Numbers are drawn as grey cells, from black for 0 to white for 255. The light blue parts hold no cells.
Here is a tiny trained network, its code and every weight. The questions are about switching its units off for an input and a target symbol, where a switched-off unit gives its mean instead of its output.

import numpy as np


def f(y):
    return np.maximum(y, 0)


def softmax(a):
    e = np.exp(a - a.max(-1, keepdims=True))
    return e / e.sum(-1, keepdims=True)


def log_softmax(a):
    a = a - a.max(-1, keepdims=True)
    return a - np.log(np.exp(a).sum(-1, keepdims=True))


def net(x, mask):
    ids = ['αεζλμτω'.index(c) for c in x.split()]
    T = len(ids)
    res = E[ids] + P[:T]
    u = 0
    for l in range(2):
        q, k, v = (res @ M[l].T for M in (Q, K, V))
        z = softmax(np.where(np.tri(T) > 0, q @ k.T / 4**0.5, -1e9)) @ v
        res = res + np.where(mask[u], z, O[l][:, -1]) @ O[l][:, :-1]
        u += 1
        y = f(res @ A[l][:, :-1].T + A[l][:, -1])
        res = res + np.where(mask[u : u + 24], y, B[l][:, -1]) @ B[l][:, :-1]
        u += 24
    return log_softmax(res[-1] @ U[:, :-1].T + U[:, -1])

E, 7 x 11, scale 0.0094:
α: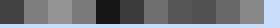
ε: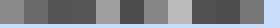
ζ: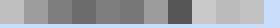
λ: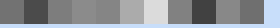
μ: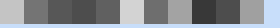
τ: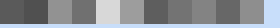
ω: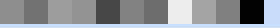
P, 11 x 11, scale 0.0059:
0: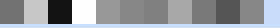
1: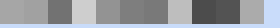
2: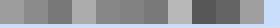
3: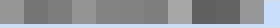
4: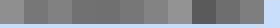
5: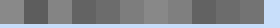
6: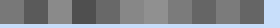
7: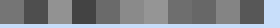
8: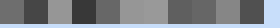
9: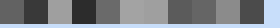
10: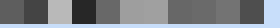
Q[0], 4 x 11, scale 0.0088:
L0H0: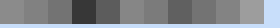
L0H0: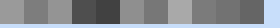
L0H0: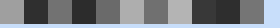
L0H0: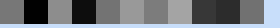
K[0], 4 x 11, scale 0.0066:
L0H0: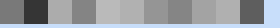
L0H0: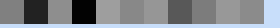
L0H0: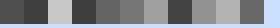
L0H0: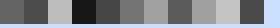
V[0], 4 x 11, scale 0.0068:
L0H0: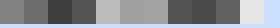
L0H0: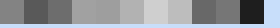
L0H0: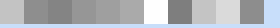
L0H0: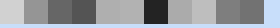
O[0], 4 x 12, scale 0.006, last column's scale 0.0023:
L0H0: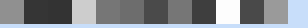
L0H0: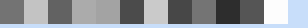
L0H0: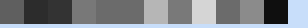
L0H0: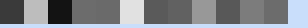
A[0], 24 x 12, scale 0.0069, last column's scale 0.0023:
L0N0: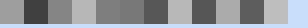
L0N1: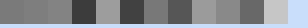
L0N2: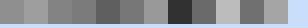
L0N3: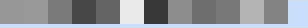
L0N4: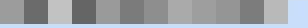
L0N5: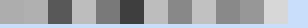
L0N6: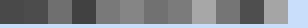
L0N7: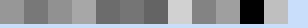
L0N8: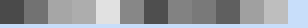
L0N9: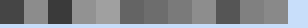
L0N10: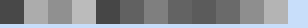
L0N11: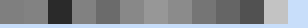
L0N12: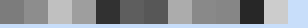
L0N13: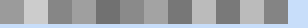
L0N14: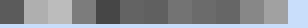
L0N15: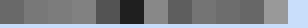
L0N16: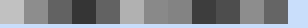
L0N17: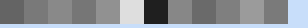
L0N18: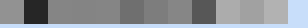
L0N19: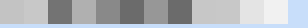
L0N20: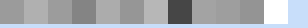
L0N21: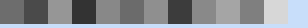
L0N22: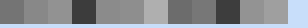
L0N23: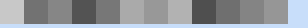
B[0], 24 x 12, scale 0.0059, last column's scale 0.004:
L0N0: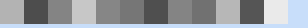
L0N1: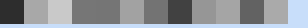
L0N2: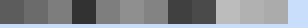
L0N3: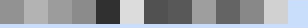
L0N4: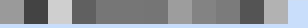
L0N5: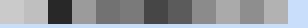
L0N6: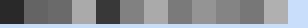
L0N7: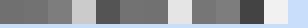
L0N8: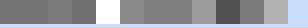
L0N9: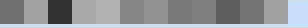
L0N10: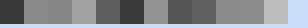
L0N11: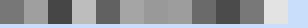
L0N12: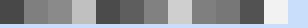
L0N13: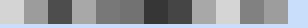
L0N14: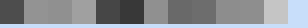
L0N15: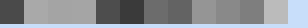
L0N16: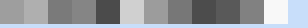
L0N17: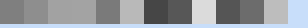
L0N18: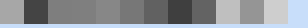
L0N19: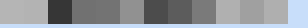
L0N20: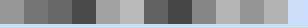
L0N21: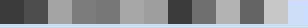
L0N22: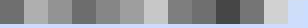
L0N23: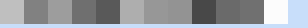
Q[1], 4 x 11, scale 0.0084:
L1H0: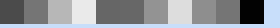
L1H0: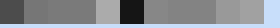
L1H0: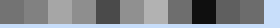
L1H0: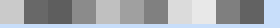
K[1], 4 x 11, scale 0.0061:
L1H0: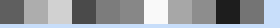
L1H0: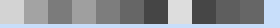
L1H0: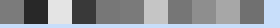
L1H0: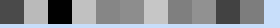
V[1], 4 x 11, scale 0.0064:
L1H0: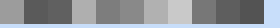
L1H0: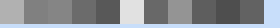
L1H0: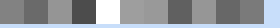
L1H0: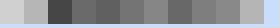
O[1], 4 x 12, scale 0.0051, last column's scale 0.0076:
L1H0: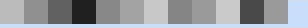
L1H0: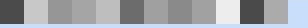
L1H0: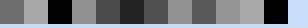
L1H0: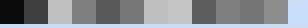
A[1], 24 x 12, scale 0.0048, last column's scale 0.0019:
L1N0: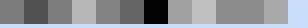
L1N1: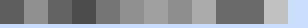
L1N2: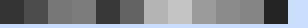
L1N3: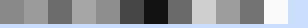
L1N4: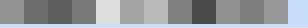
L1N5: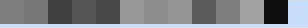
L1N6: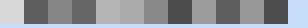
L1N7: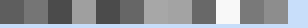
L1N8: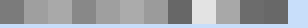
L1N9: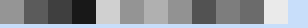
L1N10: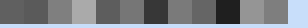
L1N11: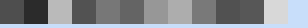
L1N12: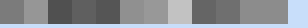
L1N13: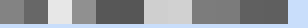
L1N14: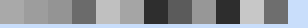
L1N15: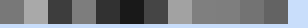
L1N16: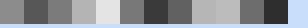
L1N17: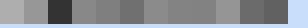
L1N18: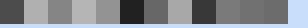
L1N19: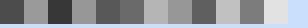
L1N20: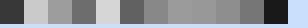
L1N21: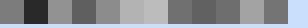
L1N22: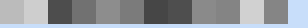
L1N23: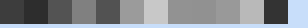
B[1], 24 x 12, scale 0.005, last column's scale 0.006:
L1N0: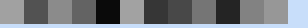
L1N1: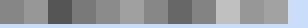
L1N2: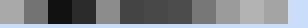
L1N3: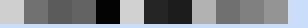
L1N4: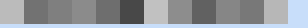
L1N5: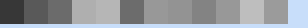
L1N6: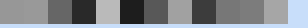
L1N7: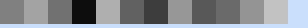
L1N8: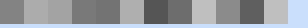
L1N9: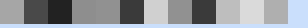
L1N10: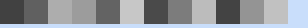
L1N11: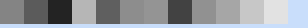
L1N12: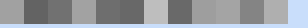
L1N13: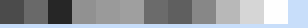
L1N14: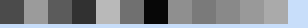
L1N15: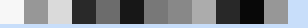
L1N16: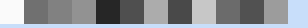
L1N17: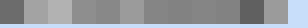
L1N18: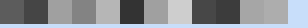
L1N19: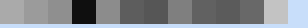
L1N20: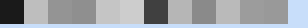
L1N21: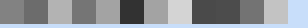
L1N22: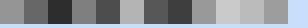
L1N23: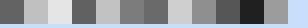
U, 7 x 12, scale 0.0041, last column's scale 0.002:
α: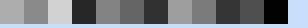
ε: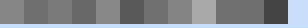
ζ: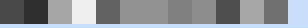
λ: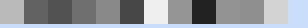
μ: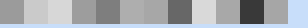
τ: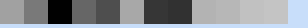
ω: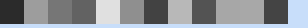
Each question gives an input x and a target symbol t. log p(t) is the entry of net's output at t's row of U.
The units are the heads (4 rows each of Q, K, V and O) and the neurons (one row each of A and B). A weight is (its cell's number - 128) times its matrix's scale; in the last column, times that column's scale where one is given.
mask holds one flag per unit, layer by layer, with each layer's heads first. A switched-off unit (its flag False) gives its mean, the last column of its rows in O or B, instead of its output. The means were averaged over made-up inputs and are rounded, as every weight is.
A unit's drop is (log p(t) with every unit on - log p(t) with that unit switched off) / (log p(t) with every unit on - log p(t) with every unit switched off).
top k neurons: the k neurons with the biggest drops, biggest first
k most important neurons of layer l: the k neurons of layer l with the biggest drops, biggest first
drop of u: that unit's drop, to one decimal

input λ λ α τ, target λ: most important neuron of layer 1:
[L1N9]
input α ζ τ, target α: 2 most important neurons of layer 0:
[L0N17; L0N4]
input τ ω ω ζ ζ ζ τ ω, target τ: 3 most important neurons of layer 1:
[L1N13; L1N2; L1N11]
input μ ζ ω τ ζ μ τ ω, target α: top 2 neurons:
[L1N15; L0N0]
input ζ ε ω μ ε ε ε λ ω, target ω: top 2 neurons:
[L0N22; L0N16]
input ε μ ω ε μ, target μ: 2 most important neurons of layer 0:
[L0N3; L0N9]
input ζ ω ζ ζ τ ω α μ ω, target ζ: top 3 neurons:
[L0N0; L0N7; L0N22]
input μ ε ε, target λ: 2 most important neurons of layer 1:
[L1N9; L1N4]
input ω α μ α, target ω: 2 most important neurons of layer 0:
[L0N23; L0N10]
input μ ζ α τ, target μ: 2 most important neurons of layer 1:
[L1N16; L1N8]
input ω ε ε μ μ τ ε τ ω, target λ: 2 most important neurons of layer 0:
[L0N7; L0N13]
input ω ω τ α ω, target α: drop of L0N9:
-0.1
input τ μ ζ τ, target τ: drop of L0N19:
-0.2
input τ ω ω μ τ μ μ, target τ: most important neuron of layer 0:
[L0N3]
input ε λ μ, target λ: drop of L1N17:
0.0
